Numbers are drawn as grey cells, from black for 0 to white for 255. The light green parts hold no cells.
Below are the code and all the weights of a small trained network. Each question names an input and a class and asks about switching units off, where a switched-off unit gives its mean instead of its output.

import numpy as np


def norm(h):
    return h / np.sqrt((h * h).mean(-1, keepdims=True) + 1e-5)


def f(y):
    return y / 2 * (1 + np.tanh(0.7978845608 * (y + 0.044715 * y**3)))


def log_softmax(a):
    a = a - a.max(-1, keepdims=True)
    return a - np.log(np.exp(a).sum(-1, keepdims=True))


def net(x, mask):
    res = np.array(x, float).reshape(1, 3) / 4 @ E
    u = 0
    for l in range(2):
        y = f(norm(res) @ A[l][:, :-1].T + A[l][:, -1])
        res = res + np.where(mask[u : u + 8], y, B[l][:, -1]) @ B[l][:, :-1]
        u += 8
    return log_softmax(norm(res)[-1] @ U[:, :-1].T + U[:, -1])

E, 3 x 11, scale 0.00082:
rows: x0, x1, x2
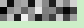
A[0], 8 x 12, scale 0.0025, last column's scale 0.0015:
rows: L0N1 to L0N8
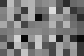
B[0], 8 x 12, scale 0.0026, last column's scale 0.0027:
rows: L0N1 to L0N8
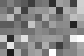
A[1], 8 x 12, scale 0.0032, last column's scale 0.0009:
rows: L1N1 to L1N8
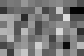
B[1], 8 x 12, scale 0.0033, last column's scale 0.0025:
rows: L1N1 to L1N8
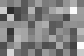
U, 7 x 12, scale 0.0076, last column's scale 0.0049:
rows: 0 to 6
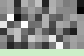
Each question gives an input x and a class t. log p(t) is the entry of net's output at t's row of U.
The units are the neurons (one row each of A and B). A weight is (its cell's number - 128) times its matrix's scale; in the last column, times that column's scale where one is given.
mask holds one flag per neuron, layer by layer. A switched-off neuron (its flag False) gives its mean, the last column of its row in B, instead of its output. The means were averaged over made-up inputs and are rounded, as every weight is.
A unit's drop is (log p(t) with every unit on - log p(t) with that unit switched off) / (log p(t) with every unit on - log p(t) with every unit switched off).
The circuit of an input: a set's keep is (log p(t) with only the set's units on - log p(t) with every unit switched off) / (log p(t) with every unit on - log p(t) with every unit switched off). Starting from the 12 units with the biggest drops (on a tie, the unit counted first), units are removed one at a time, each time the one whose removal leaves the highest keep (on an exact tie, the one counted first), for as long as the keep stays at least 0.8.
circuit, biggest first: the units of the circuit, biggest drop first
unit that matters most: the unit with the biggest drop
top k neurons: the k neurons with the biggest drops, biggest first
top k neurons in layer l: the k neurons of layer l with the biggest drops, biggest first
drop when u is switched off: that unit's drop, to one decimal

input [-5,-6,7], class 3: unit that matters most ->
L1N5
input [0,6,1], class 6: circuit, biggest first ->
L1N2, L0N1
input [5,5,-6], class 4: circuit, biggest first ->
L1N7, L0N2
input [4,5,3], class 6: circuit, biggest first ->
L0N6, L1N2
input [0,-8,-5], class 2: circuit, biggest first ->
L1N3, L0N6
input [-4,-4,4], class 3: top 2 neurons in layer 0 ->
L0N7, L0N2
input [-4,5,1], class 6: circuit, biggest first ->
L0N1, L1N2
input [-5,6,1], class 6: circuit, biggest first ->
L0N1, L1N2
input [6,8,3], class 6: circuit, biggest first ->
L1N2, L0N6
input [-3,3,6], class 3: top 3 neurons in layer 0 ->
L0N3, L0N4, L0N2
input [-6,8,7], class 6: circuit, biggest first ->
L1N2, L0N1
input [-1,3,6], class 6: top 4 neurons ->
L1N2, L0N6, L0N8, L0N1
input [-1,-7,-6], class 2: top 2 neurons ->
L1N3, L0N8
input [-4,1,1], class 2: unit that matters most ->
L0N2
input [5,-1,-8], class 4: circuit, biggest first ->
L1N2, L0N8
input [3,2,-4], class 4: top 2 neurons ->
L1N7, L0N2
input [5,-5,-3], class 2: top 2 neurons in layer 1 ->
L1N3, L1N7
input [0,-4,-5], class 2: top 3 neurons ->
L1N3, L0N8, L1N5
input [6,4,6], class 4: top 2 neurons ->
L0N4, L1N7
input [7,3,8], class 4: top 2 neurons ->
L0N8, L1N8
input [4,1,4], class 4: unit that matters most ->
L0N8
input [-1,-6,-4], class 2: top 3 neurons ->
L1N3, L0N6, L0N8
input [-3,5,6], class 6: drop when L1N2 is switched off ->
1.0
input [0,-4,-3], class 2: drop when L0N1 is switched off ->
0.0
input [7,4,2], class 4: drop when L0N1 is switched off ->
0.1
